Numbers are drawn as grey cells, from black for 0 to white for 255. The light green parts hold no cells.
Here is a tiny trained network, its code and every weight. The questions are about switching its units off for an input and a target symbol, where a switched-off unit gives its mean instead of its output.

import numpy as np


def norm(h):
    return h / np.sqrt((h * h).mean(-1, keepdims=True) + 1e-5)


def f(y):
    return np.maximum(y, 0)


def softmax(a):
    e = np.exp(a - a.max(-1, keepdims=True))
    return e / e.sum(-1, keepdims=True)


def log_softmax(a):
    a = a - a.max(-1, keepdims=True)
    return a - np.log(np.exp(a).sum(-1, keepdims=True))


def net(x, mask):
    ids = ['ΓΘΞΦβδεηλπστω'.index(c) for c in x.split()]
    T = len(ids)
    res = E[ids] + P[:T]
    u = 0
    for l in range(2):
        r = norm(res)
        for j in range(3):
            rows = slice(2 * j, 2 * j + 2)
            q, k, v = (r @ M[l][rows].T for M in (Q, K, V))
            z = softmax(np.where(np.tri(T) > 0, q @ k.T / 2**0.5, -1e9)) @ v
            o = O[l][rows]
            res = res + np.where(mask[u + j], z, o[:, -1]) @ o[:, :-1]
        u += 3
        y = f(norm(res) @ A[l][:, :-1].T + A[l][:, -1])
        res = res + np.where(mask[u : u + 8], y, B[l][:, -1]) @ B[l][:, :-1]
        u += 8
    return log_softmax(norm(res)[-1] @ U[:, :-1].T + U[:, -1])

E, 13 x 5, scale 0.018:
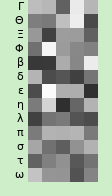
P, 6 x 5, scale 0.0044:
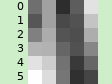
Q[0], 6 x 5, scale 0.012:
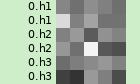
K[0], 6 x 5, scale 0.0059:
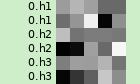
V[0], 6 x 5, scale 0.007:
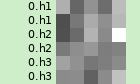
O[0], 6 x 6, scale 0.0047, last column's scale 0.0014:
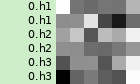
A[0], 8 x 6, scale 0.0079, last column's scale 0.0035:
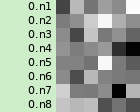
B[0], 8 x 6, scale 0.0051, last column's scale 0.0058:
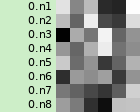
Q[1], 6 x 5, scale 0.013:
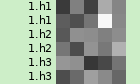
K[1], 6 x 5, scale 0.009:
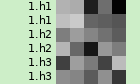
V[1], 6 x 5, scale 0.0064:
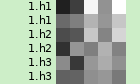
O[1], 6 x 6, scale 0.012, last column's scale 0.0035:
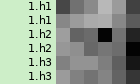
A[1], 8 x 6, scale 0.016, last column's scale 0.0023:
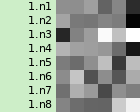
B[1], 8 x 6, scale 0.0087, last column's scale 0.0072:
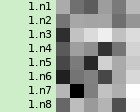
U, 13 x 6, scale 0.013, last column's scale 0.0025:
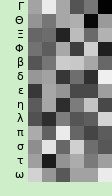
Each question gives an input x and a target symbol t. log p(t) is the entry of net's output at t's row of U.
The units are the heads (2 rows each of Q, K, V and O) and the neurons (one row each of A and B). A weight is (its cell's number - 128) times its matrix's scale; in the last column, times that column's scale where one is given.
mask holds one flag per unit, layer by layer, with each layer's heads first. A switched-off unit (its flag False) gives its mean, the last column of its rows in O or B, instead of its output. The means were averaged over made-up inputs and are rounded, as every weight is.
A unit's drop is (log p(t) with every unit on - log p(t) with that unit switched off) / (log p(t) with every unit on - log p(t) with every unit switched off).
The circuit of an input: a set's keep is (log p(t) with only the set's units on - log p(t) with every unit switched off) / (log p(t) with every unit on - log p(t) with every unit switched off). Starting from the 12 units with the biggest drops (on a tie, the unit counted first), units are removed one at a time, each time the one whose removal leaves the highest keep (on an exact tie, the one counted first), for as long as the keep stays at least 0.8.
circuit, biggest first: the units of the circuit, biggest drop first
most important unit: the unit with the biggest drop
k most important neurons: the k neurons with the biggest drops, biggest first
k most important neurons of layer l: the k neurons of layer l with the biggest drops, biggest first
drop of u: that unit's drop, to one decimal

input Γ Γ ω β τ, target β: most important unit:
1.h1
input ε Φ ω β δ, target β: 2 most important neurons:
(0.n1; 1.n3)
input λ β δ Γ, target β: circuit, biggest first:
(1.h1; 1.n3)
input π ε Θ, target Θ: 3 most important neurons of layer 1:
(1.n5; 1.n3; 1.n7)
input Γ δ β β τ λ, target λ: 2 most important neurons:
(1.n3; 1.n8)
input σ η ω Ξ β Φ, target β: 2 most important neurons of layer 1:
(1.n7; 1.n3)
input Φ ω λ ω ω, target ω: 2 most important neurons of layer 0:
(0.n1; 0.n2)
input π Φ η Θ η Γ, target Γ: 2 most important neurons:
(1.n7; 1.n4)
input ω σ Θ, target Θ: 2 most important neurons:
(0.n2; 1.n5)
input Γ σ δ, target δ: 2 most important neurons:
(1.n3; 1.n7)
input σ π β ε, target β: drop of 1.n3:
0.2
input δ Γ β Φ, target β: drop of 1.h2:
0.1
